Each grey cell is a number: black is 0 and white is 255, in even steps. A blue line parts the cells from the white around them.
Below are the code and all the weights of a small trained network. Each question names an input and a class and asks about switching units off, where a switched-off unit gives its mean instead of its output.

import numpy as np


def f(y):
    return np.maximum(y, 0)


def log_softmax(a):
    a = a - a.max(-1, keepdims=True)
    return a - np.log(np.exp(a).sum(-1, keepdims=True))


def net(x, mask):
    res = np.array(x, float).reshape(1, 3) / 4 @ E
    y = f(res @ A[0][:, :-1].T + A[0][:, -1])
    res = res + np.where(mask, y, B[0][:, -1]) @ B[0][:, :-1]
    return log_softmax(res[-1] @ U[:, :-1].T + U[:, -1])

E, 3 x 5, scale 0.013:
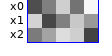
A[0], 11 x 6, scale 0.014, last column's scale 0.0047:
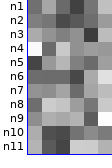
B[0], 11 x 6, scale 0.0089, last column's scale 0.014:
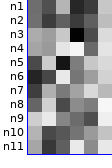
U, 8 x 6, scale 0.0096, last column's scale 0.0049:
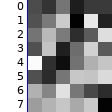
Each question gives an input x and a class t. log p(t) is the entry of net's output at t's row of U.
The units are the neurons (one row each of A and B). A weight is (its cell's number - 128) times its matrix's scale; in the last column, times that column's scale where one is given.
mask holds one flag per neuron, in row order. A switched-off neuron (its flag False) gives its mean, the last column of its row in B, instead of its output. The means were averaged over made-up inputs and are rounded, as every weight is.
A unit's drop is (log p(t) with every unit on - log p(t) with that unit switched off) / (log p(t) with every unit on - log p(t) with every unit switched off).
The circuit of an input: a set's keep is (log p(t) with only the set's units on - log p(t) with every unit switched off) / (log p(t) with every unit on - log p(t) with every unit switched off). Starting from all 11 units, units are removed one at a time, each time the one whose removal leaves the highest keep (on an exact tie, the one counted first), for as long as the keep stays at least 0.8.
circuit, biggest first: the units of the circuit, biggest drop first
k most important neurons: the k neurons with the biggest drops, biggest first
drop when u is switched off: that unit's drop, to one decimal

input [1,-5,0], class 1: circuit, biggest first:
[n9 n11]
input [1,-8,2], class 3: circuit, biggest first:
[n5]
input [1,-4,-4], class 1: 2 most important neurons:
[n6 n11]
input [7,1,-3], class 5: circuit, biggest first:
[n3 n9]
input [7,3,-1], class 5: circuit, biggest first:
[n9 n3]
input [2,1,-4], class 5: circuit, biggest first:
[n3 n9]
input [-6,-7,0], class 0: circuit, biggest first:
[n1 n2]
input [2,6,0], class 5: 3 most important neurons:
[n11 n3 n9]
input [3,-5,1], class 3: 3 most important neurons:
[n5 n3 n8]
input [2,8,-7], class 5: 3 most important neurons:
[n6 n4 n9]
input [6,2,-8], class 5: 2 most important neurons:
[n11 n3]
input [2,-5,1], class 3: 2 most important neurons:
[n3 n5]
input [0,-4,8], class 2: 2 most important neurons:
[n9 n3]
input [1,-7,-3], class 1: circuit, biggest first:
[n6]
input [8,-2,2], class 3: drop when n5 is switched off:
0.1
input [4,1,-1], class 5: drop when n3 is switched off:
0.4
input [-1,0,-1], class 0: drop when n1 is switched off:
-0.1
